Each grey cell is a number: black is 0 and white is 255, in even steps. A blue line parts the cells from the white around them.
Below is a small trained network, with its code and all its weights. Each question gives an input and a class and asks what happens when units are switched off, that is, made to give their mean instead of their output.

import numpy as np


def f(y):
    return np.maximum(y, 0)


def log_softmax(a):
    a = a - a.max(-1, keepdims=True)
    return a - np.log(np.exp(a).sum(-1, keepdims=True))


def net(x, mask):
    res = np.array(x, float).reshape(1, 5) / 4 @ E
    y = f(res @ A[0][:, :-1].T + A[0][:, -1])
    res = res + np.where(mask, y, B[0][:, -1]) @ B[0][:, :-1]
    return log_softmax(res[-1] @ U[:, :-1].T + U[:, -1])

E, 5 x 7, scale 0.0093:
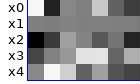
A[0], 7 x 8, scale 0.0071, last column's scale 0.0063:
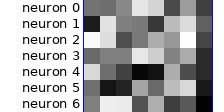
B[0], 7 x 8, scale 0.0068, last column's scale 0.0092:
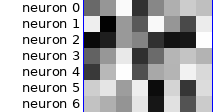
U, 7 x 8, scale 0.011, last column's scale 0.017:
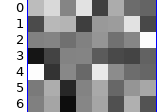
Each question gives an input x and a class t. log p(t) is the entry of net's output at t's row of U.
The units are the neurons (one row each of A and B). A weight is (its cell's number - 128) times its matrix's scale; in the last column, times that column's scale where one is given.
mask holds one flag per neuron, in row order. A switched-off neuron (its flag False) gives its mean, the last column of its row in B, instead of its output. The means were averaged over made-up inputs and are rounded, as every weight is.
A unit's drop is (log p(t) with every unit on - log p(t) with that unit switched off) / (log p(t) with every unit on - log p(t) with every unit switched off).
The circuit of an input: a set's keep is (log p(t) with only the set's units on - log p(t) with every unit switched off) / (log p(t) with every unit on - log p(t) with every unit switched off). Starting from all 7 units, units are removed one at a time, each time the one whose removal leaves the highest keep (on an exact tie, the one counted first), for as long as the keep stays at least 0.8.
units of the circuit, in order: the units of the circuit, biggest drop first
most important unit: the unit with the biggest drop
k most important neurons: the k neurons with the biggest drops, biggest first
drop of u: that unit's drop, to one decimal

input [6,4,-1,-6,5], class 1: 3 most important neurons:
[neuron 4; neuron 1; neuron 5]
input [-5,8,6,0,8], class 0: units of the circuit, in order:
[neuron 6]
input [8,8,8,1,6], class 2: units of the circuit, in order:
[neuron 2; neuron 1]
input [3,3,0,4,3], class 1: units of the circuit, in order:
[neuron 1; neuron 0]
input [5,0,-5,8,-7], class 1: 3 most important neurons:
[neuron 0; neuron 3; neuron 6]
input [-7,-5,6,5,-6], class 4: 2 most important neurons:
[neuron 1; neuron 2]
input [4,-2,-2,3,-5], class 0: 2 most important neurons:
[neuron 5; neuron 1]
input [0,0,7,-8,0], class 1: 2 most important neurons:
[neuron 4; neuron 2]
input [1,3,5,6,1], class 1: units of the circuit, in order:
[neuron 2; neuron 0]
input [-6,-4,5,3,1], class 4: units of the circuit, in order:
[neuron 1; neuron 2]
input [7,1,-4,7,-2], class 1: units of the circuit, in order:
[neuron 0; neuron 3]
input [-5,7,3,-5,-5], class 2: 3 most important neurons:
[neuron 1; neuron 6; neuron 2]
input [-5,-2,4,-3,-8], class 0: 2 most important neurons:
[neuron 5; neuron 2]
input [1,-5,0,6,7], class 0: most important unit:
neuron 6
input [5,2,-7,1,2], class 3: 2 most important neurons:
[neuron 2; neuron 1]
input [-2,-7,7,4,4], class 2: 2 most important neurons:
[neuron 2; neuron 5]
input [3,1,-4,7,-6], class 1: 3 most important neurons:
[neuron 0; neuron 3; neuron 6]
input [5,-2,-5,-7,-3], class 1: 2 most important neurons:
[neuron 4; neuron 1]
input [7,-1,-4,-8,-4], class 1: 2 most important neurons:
[neuron 4; neuron 1]
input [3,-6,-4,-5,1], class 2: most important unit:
neuron 0
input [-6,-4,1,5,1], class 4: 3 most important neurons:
[neuron 1; neuron 4; neuron 2]
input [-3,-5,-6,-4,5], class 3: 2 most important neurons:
[neuron 2; neuron 5]
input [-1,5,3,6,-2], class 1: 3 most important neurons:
[neuron 2; neuron 0; neuron 3]
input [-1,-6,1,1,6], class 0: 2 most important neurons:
[neuron 6; neuron 2]
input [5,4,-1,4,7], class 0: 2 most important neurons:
[neuron 6; neuron 1]
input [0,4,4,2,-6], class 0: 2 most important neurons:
[neuron 5; neuron 2]
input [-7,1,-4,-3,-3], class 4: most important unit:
neuron 1
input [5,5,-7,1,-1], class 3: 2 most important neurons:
[neuron 2; neuron 1]
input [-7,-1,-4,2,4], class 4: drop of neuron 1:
0.9
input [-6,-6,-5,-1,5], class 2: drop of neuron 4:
-0.1
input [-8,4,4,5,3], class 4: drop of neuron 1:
0.8
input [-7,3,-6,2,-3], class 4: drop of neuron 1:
1.3
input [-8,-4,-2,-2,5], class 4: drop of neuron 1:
0.9
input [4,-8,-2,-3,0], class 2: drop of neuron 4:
0.1
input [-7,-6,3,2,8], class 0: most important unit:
neuron 6
